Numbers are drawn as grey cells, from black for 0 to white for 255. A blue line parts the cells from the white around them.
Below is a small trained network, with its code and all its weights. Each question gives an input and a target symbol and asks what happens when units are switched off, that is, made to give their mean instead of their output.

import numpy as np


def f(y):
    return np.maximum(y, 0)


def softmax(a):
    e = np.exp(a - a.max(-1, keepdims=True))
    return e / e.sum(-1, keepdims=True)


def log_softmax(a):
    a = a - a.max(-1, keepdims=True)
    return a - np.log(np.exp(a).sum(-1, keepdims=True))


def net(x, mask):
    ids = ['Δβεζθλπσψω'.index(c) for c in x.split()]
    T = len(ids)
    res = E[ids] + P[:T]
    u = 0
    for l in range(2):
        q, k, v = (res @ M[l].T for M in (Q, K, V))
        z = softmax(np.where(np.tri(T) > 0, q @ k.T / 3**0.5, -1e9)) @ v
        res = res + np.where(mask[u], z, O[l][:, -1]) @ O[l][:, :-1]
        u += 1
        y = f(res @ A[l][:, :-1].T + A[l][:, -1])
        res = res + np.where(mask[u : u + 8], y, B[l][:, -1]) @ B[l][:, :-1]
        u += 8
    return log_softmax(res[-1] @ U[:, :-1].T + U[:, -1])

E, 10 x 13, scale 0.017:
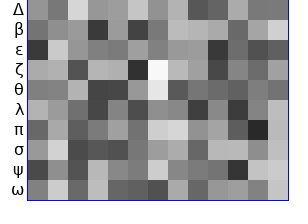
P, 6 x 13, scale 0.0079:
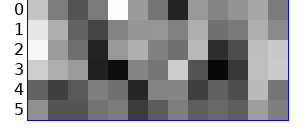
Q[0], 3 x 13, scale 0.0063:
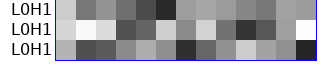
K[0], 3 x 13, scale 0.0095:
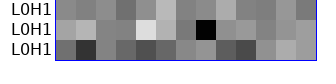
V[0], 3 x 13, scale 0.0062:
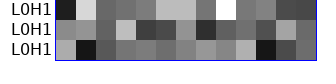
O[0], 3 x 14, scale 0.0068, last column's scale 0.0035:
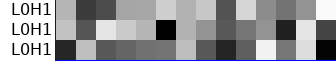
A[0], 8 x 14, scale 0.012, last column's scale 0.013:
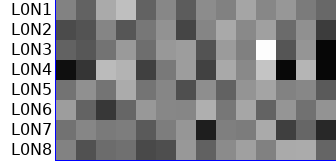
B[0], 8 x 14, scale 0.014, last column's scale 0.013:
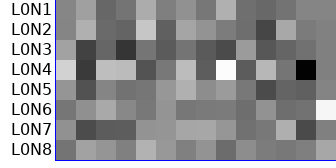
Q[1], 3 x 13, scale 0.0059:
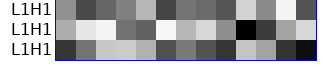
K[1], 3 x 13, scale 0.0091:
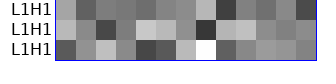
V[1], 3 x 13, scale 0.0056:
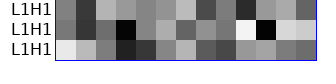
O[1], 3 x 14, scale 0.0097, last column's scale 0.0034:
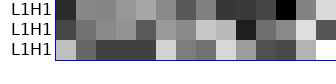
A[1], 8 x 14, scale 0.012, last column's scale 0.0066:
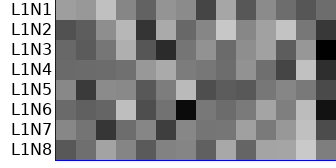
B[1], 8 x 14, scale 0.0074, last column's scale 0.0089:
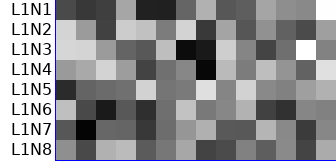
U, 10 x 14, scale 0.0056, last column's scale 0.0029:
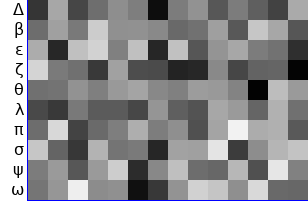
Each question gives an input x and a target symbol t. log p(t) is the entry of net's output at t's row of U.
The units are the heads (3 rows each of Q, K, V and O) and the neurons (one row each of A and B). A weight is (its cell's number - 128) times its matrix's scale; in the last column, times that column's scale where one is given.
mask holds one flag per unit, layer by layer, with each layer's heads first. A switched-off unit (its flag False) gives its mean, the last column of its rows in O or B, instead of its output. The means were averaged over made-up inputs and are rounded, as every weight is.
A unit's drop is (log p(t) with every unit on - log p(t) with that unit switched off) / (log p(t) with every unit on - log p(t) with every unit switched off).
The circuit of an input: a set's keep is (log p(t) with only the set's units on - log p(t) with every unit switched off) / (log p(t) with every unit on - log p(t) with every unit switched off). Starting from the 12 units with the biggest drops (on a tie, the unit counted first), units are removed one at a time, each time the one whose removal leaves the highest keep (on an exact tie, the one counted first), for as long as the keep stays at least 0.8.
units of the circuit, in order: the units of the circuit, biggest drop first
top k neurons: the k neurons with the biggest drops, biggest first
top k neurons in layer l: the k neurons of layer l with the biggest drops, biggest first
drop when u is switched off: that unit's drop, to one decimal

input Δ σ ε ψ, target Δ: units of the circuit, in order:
L0H1; L1H1
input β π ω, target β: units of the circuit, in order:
L1H1; L1N8; L1N2
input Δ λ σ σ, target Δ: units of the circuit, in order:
L0H1; L1H1; L0N6
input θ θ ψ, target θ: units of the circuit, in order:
L1H1; L1N1
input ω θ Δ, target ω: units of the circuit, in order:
L1H1; L0H1
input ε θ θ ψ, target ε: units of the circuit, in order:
L0H1; L0N6
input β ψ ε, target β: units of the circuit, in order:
L1H1; L1N8; L1N2
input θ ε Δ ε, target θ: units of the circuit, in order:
L1H1; L0H1
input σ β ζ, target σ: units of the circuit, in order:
L1H1
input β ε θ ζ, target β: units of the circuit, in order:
L1H1; L1N8; L0H1; L1N2
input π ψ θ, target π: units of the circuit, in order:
L0H1; L1H1
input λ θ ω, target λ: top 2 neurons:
L1N7; L0N6
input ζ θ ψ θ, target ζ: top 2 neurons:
L0N6; L0N8
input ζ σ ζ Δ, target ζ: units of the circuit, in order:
L1H1; L0N6
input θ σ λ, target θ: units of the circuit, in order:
L1H1; L0N6
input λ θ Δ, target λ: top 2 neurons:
L1N1; L1N8
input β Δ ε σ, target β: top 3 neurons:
L1N8; L1N2; L0N2
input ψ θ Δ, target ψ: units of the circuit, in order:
L0H1; L1H1; L0N6
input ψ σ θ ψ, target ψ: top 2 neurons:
L1N4; L0N8
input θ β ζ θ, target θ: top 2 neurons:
L0N6; L0N8
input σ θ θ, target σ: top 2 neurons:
L0N6; L1N4
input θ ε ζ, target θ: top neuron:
L1N4
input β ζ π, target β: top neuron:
L1N8
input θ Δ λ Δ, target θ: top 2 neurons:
L0N6; L1N1
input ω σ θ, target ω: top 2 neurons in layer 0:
L0N6; L0N1
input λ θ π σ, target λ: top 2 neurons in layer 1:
L1N7; L1N8
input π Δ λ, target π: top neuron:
L1N8
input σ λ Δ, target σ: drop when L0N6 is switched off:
0.2
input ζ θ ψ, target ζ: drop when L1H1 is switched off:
0.8
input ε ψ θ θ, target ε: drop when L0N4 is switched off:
0.0
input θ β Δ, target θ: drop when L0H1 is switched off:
0.2
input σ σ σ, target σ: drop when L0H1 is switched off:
0.3
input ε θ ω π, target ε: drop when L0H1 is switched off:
0.8
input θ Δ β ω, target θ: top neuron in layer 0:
L0N5
